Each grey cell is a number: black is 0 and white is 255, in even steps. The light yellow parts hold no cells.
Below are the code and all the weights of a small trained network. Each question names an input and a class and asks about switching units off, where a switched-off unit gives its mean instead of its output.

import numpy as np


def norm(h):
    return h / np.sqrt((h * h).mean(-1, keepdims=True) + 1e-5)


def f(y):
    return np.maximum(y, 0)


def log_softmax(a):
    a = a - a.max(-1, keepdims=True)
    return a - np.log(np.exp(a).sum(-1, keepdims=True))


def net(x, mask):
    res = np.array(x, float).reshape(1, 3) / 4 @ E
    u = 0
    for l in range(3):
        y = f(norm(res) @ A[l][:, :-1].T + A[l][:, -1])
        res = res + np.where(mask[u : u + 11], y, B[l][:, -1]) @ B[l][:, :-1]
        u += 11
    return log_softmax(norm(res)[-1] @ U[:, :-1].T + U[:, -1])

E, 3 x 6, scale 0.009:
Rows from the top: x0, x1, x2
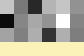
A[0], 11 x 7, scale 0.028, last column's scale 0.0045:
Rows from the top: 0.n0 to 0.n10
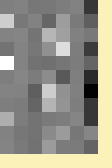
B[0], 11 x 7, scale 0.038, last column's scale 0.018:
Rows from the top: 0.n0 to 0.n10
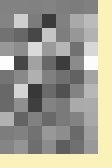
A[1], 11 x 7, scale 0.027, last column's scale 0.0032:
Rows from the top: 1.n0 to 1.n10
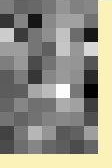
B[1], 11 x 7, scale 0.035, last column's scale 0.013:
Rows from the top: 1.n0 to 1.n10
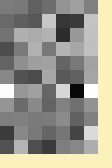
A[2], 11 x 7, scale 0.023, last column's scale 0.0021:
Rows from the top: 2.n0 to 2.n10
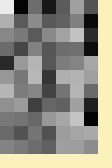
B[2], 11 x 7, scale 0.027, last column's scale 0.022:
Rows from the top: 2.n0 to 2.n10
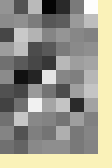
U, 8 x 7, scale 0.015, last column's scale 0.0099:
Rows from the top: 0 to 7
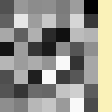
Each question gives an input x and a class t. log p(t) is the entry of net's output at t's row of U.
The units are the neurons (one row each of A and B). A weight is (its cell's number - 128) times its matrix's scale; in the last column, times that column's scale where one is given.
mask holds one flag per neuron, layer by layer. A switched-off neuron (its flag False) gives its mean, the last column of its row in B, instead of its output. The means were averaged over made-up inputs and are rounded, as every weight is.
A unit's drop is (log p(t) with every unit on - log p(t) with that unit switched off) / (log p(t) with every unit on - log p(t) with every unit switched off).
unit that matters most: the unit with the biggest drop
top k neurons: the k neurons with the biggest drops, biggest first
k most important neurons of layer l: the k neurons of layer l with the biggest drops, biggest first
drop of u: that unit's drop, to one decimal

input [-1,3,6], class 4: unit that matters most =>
0.n4
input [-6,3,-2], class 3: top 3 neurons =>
(0.n4 0.n3 0.n7)
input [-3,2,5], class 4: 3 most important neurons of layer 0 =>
(0.n4 0.n6 0.n1)
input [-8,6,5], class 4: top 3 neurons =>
(0.n4 0.n6 1.n6)
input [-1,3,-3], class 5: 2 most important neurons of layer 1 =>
(1.n1 1.n5)
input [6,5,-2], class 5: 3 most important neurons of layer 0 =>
(0.n6 0.n7 0.n2)
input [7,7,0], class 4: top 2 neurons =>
(0.n3 1.n6)
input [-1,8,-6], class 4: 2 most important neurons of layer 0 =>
(0.n3 0.n4)
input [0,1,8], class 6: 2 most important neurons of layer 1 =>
(1.n3 1.n6)
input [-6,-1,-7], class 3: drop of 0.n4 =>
1.0
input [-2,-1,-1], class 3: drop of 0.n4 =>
1.2
